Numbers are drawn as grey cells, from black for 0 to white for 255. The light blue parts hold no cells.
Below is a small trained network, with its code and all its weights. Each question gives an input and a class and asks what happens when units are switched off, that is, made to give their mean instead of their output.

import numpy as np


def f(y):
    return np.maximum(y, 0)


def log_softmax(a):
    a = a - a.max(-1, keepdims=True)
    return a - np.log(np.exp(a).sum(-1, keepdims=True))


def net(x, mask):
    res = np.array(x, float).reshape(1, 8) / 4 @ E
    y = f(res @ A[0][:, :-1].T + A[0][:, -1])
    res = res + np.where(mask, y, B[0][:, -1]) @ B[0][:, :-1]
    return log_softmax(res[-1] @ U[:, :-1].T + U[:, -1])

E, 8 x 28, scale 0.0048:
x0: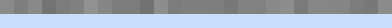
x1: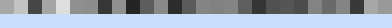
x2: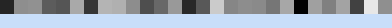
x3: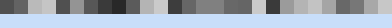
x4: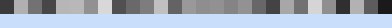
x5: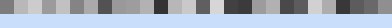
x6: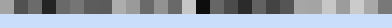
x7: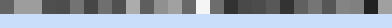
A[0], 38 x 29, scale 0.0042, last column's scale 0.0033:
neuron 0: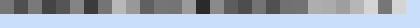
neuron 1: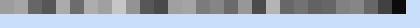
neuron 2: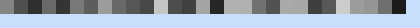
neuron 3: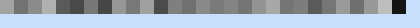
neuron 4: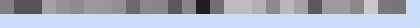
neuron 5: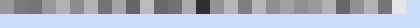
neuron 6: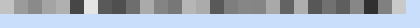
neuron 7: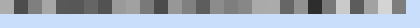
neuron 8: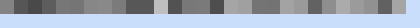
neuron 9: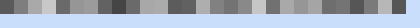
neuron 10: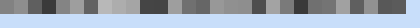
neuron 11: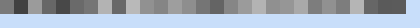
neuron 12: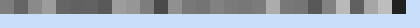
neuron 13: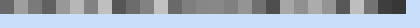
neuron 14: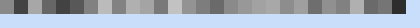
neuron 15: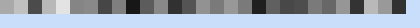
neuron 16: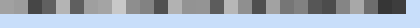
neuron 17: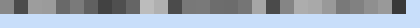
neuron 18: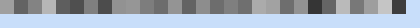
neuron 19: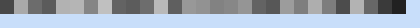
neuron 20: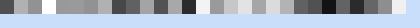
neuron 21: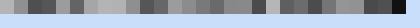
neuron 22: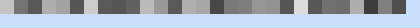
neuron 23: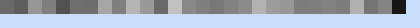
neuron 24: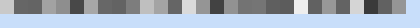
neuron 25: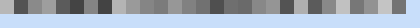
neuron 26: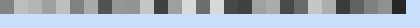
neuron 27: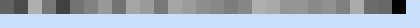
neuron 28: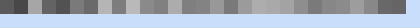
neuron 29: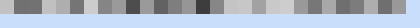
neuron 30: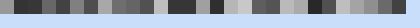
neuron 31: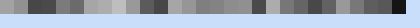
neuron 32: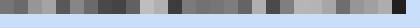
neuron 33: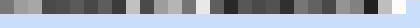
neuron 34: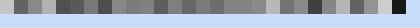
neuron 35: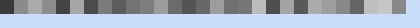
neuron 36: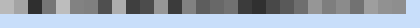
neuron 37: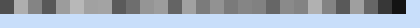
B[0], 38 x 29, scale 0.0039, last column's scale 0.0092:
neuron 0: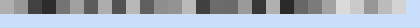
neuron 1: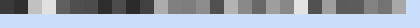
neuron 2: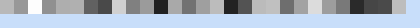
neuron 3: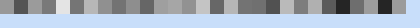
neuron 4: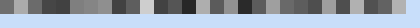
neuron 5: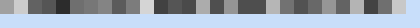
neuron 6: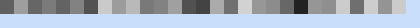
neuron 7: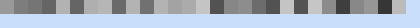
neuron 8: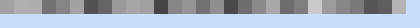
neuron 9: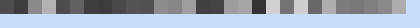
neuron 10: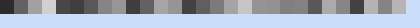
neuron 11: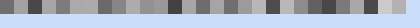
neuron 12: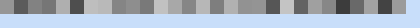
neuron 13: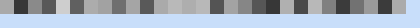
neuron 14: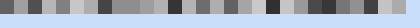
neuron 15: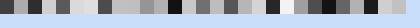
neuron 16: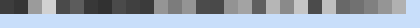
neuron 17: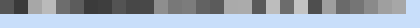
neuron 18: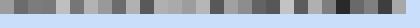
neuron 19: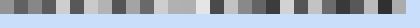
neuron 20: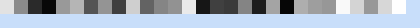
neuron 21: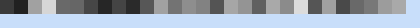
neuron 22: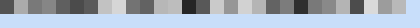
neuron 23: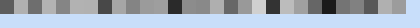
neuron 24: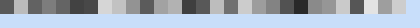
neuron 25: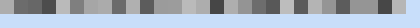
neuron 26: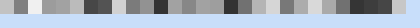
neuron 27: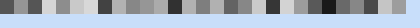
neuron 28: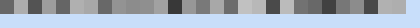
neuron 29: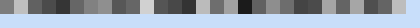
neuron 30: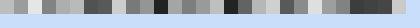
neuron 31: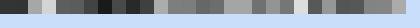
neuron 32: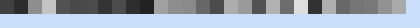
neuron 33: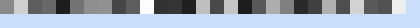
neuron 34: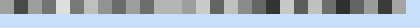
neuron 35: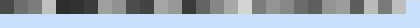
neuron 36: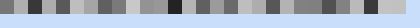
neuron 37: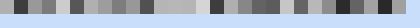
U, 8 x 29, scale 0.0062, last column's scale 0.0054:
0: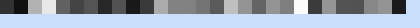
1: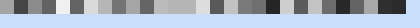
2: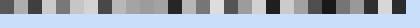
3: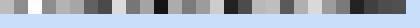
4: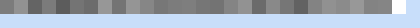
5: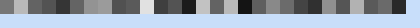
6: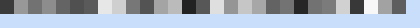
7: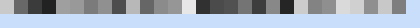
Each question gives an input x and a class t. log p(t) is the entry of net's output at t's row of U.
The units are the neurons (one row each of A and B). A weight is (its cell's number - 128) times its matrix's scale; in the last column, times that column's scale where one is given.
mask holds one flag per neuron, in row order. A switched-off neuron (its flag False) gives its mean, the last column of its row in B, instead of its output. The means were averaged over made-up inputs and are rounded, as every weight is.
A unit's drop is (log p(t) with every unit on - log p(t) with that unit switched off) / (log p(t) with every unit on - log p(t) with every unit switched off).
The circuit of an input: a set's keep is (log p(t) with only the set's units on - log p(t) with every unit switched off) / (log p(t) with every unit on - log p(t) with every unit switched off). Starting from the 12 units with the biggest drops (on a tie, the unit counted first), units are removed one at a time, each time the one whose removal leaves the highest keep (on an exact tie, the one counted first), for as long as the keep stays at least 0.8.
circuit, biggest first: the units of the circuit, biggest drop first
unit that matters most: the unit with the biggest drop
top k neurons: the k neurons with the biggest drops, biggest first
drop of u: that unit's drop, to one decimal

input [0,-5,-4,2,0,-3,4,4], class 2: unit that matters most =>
neuron 20
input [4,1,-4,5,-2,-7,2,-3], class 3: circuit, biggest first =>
(neuron 30; neuron 2)
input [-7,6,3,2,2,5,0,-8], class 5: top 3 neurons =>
(neuron 5; neuron 29; neuron 4)
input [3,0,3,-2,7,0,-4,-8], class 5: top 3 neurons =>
(neuron 29; neuron 4; neuron 5)
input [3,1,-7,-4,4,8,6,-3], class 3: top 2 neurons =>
(neuron 26; neuron 20)
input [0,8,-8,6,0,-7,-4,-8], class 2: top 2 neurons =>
(neuron 15; neuron 36)
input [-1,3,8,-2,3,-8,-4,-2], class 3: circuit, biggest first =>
(neuron 30; neuron 2)
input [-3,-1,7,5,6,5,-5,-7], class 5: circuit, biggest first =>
(neuron 5; neuron 29)
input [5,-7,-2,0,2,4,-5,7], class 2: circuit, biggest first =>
(neuron 27; neuron 14)
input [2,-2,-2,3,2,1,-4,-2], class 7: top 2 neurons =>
(neuron 20; neuron 33)
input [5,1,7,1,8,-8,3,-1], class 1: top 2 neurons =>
(neuron 19; neuron 13)
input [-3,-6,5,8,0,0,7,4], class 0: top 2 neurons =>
(neuron 20; neuron 32)
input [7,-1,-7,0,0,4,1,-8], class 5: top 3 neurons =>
(neuron 29; neuron 5; neuron 4)
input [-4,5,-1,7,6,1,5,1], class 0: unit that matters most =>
neuron 32
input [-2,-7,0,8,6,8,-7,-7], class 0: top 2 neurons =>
(neuron 9; neuron 32)
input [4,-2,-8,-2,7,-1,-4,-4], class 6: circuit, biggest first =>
(neuron 24; neuron 22)
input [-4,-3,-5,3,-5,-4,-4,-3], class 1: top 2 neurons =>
(neuron 34; neuron 18)
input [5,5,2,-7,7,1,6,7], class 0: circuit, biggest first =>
(neuron 1; neuron 21; neuron 10)
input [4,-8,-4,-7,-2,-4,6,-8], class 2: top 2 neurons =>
(neuron 14; neuron 11)
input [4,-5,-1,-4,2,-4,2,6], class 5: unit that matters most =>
neuron 33
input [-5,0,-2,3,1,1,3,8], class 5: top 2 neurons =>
(neuron 33; neuron 20)
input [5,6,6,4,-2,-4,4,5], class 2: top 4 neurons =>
(neuron 15; neuron 36; neuron 20; neuron 24)
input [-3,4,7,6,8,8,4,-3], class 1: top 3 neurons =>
(neuron 37; neuron 19; neuron 13)
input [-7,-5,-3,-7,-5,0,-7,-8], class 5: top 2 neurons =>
(neuron 29; neuron 4)
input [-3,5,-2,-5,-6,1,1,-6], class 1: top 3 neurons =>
(neuron 33; neuron 7; neuron 34)
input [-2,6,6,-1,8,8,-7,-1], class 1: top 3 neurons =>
(neuron 19; neuron 37; neuron 30)
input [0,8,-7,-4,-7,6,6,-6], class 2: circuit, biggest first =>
(neuron 15)
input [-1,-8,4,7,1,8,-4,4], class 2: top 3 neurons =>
(neuron 27; neuron 28; neuron 23)
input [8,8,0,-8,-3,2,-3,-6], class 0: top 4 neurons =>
(neuron 1; neuron 16; neuron 31; neuron 21)
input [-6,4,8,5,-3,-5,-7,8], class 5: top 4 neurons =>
(neuron 33; neuron 24; neuron 6; neuron 22)
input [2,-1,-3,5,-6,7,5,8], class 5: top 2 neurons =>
(neuron 33; neuron 30)
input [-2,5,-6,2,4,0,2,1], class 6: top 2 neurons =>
(neuron 24; neuron 22)
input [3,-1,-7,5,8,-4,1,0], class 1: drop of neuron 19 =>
0.6
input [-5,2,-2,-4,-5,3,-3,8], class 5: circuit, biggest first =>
(neuron 33)
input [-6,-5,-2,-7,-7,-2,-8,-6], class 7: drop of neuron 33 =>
0.2
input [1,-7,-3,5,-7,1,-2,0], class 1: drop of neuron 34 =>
0.2
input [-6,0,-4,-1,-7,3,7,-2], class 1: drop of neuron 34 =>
0.1
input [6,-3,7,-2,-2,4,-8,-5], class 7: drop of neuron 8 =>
0.0
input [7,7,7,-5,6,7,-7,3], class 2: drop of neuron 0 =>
0.2
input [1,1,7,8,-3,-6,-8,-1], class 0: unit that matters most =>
neuron 9
